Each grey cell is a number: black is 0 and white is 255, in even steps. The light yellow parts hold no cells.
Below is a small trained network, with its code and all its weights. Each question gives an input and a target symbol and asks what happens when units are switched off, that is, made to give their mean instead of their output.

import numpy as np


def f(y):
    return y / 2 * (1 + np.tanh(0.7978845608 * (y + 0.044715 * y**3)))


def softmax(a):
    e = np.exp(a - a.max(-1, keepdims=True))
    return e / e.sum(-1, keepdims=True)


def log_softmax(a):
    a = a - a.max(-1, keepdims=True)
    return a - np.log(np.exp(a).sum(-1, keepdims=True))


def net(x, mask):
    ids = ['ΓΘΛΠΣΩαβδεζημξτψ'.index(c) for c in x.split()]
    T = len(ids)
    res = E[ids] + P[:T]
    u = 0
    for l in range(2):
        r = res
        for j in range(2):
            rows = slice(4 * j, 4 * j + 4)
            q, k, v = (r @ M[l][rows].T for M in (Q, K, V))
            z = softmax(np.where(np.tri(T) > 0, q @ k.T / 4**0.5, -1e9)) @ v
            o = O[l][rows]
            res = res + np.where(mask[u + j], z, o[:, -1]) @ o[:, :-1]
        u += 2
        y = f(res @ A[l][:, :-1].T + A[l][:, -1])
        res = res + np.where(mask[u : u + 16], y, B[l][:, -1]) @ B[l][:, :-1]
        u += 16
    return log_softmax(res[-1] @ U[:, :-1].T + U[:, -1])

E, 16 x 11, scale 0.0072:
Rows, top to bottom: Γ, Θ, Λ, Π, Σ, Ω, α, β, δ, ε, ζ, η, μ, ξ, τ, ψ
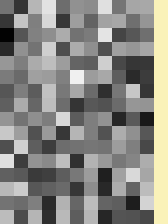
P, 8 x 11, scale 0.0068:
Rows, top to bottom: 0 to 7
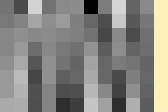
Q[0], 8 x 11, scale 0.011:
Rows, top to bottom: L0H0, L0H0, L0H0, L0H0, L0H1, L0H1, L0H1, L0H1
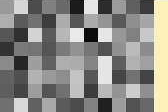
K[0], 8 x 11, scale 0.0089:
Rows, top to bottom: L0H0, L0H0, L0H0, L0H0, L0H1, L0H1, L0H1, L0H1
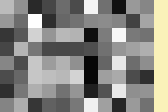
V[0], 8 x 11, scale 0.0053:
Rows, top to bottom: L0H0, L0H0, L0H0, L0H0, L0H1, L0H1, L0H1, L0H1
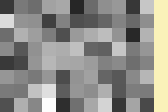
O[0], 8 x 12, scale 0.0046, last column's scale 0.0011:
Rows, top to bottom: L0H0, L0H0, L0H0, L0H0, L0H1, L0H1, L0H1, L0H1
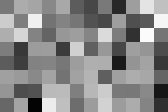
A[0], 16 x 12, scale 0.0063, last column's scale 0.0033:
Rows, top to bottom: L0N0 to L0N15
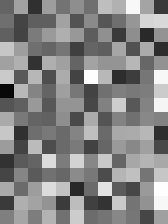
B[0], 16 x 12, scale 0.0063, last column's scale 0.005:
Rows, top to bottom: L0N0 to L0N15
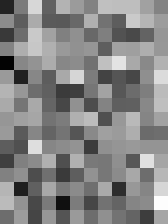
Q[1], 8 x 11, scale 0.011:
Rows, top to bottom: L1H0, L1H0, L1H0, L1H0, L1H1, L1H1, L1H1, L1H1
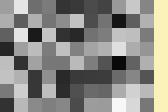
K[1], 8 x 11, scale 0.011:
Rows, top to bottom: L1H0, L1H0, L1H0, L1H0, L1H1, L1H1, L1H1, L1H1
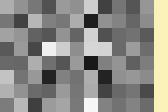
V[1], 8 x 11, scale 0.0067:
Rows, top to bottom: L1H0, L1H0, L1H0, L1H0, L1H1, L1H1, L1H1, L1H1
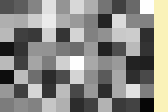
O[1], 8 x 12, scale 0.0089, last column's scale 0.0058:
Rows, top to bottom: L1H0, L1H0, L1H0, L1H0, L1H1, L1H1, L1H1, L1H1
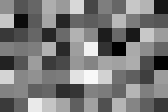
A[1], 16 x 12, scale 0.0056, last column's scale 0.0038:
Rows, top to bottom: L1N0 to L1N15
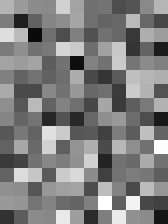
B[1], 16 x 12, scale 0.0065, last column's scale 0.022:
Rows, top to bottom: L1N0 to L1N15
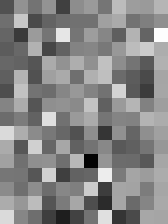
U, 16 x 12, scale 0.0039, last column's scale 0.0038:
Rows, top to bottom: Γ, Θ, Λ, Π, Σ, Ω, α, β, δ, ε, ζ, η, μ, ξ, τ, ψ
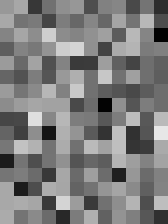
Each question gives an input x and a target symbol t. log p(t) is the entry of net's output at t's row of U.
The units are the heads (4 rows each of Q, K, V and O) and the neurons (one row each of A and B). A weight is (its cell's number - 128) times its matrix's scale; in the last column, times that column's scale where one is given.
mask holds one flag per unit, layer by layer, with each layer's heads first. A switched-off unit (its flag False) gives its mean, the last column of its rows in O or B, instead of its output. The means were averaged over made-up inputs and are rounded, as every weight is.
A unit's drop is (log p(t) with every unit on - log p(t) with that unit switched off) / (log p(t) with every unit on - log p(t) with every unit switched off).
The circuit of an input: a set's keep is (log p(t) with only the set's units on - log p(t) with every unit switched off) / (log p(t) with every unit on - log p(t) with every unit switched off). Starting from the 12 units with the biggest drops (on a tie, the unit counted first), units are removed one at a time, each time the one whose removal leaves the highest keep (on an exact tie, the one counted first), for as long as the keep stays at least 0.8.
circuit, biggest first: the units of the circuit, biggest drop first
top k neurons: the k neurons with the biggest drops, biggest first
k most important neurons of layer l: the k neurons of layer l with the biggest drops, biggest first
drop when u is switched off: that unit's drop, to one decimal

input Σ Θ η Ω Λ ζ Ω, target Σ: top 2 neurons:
[L1N15; L0N13]
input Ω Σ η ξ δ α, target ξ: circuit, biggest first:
[L1H0; L0N3; L0H1; L0H0]
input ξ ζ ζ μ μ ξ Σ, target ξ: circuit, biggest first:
[L1H0; L0N3; L0H1; L0N13]
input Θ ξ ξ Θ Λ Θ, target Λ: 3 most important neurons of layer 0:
[L0N0; L0N4; L0N14]
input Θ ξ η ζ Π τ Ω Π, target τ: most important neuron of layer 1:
[L1N14]
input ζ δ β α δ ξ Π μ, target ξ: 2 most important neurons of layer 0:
[L0N3; L0N0]
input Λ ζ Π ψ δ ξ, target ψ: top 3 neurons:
[L0N4; L0N5; L0N14]
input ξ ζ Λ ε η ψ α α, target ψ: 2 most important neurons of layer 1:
[L1N2; L1N14]
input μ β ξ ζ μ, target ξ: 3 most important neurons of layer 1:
[L1N2; L1N4; L1N8]
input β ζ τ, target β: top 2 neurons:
[L1N9; L0N5]
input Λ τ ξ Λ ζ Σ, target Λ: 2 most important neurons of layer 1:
[L1N12; L1N15]
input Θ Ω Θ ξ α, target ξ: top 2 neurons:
[L0N3; L1N2]
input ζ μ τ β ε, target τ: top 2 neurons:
[L1N14; L0N5]
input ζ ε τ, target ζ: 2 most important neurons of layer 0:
[L0N6; L0N13]
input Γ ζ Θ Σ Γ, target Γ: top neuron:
[L1N15]
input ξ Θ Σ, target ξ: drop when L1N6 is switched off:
0.0
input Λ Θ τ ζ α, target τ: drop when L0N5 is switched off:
0.2
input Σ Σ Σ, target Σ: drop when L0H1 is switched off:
0.1
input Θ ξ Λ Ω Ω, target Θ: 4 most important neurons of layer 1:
[L1N15; L1N3; L1N9; L1N13]
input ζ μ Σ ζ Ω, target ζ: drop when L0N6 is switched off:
0.1
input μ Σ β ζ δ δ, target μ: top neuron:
[L1N2]
